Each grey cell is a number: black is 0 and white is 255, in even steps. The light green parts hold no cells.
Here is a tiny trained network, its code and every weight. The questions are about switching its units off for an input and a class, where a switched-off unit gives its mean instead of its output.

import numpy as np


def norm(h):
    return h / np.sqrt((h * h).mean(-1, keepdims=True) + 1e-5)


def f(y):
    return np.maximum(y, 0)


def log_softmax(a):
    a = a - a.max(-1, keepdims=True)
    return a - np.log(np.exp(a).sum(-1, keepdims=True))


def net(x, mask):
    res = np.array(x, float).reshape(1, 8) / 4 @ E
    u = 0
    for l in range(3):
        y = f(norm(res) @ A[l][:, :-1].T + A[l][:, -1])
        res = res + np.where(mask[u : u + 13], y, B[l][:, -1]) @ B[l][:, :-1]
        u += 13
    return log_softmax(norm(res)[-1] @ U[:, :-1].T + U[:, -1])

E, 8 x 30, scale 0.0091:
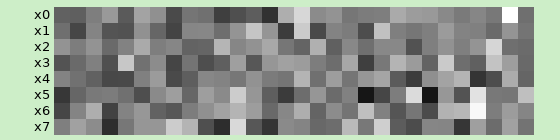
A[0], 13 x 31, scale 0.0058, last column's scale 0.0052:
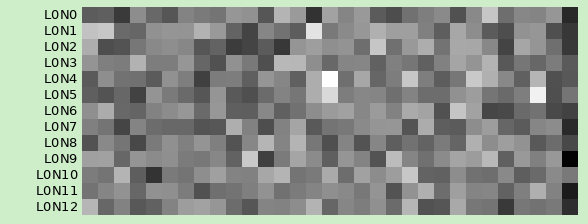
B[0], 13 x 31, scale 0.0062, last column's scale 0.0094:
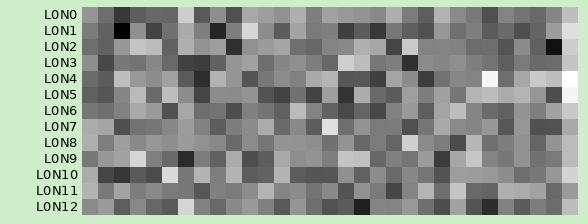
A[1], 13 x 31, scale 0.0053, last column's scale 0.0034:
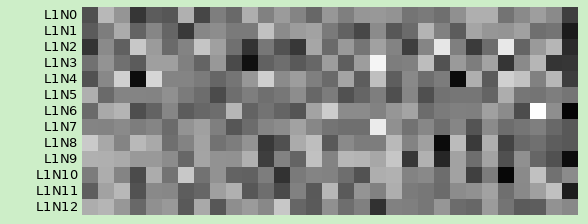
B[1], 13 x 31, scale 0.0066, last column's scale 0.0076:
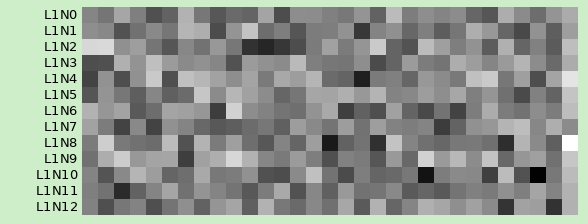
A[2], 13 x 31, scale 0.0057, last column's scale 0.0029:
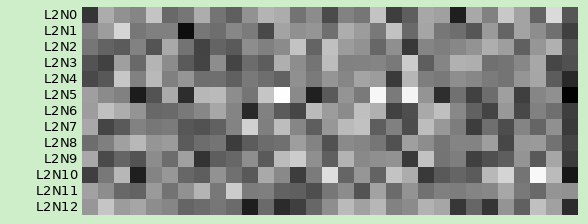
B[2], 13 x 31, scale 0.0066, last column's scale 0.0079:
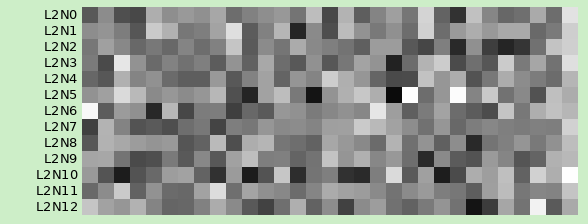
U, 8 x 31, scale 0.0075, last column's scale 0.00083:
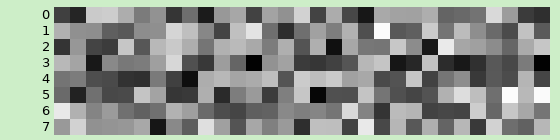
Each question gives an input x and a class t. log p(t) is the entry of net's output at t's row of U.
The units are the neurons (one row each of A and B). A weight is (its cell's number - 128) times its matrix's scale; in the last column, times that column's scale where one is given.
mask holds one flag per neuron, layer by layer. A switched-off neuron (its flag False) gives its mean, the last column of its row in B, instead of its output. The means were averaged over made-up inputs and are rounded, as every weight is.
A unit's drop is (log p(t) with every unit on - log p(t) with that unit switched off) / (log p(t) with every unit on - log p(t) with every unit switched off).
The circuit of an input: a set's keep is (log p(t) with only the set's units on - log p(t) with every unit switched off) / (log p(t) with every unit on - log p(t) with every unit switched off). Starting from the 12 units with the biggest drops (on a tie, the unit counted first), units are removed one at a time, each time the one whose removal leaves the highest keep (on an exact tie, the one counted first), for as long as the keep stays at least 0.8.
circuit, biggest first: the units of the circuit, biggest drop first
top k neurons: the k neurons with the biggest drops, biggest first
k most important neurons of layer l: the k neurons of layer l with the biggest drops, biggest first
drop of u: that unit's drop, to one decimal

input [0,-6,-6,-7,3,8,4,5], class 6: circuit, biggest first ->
L1N2
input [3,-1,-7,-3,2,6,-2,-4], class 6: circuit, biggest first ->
L1N2, L0N4
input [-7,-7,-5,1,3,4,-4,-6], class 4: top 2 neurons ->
L0N0, L2N7
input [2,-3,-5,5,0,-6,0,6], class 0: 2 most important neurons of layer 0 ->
L0N5, L0N2
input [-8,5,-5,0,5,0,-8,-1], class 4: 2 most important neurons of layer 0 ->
L0N3, L0N0
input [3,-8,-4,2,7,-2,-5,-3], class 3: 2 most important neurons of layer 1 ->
L1N10, L1N8
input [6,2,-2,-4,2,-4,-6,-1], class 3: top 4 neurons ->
L0N12, L1N8, L0N1, L1N10
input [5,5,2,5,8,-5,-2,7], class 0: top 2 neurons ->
L0N2, L0N6
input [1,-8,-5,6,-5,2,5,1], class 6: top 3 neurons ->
L1N2, L2N6, L2N12
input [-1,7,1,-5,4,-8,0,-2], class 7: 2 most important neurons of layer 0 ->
L0N3, L0N9
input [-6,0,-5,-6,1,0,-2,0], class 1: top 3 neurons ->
L2N5, L0N10, L0N4
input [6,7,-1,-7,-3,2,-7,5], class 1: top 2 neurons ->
L0N10, L2N5
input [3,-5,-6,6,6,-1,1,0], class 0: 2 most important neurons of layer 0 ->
L0N2, L0N6
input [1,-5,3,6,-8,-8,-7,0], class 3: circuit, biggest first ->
L0N1
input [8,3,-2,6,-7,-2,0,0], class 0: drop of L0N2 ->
0.2
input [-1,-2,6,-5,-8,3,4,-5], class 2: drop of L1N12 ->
0.0
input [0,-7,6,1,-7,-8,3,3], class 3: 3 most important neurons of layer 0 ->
L0N1, L0N3, L0N6
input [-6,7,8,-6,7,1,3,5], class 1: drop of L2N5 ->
0.1
